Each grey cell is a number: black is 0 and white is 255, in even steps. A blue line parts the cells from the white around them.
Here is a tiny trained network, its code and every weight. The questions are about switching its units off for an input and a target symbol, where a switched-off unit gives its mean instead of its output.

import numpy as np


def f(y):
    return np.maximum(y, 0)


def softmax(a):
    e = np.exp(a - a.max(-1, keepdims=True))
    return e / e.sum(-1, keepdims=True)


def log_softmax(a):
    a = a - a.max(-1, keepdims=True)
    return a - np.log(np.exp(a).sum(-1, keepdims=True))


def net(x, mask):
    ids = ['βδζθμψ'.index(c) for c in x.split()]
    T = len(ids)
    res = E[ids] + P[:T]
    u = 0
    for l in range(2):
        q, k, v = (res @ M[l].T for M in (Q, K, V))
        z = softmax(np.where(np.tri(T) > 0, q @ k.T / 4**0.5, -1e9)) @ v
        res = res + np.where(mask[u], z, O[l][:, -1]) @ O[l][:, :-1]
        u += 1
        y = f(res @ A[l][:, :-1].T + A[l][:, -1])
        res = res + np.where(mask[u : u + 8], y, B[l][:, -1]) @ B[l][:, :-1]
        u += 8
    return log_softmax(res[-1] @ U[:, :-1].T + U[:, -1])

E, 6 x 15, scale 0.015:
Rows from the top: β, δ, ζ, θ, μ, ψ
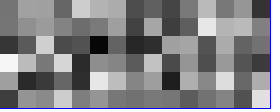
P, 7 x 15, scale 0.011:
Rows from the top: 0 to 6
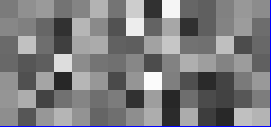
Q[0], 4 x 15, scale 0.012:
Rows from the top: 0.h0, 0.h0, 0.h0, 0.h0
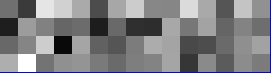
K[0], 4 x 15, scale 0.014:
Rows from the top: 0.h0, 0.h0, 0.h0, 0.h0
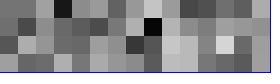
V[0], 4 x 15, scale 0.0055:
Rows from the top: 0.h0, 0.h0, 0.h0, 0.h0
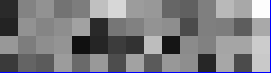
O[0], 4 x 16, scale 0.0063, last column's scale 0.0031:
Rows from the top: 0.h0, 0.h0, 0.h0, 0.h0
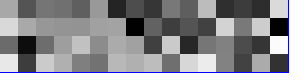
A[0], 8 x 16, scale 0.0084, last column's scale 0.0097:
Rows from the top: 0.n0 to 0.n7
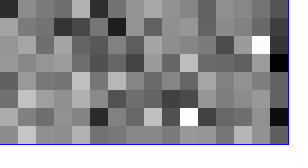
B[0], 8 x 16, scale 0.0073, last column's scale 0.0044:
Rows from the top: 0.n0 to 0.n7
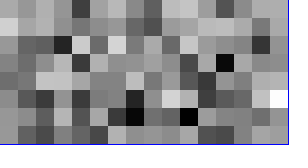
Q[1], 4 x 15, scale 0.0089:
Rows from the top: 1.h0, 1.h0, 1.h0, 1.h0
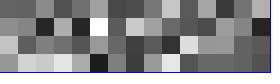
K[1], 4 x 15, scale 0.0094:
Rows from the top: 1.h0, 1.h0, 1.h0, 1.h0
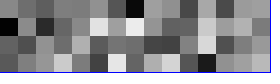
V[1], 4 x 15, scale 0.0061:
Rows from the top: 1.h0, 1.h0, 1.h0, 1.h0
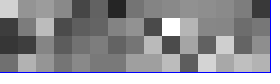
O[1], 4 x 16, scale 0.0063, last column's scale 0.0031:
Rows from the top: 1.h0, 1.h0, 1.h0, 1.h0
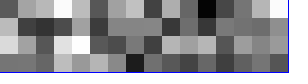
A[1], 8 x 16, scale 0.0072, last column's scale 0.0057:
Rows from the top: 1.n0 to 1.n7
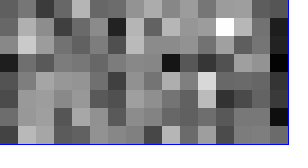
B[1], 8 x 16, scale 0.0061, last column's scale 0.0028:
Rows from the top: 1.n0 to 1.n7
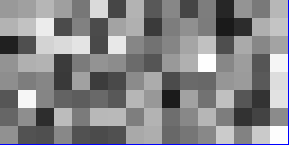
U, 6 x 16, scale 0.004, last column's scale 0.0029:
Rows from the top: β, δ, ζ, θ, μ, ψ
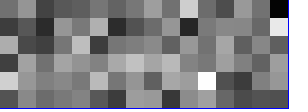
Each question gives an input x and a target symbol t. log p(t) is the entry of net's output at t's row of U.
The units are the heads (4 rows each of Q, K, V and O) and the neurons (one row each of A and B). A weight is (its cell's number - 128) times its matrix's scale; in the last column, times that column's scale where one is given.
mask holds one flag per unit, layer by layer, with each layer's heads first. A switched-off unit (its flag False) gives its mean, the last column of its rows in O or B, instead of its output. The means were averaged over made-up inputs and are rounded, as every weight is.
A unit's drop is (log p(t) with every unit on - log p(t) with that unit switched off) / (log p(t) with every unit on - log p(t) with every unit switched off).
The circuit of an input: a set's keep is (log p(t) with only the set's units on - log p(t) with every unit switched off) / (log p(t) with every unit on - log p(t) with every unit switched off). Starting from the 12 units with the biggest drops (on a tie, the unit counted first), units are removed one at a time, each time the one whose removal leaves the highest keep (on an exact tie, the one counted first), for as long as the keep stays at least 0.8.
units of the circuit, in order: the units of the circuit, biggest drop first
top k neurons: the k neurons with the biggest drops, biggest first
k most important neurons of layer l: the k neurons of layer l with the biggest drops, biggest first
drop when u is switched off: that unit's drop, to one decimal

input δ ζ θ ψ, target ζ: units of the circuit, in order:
0.h0, 1.h0
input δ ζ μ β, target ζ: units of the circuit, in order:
0.h0, 1.h0
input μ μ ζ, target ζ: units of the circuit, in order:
1.h0
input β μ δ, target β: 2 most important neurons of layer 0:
0.n7, 0.n5
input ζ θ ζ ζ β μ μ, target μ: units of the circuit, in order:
1.h0, 0.n5
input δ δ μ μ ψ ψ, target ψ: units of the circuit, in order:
0.h0, 1.n5, 0.n5
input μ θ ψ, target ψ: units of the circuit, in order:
0.h0, 1.n5, 1.n4
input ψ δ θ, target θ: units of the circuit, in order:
0.h0, 1.n2
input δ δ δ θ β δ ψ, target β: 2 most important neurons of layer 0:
0.n5, 0.n2
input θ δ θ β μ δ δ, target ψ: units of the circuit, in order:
0.h0, 1.n5, 1.n4, 0.n5
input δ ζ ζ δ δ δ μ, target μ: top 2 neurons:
0.n5, 1.n1
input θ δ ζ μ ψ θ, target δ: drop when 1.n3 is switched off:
-0.2
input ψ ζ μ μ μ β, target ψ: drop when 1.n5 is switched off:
0.4
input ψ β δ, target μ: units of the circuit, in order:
0.h0
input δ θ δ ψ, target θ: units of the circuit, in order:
0.h0, 1.h0
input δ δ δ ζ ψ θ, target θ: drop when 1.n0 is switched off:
0.0
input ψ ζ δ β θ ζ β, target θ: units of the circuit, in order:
0.h0, 0.n4
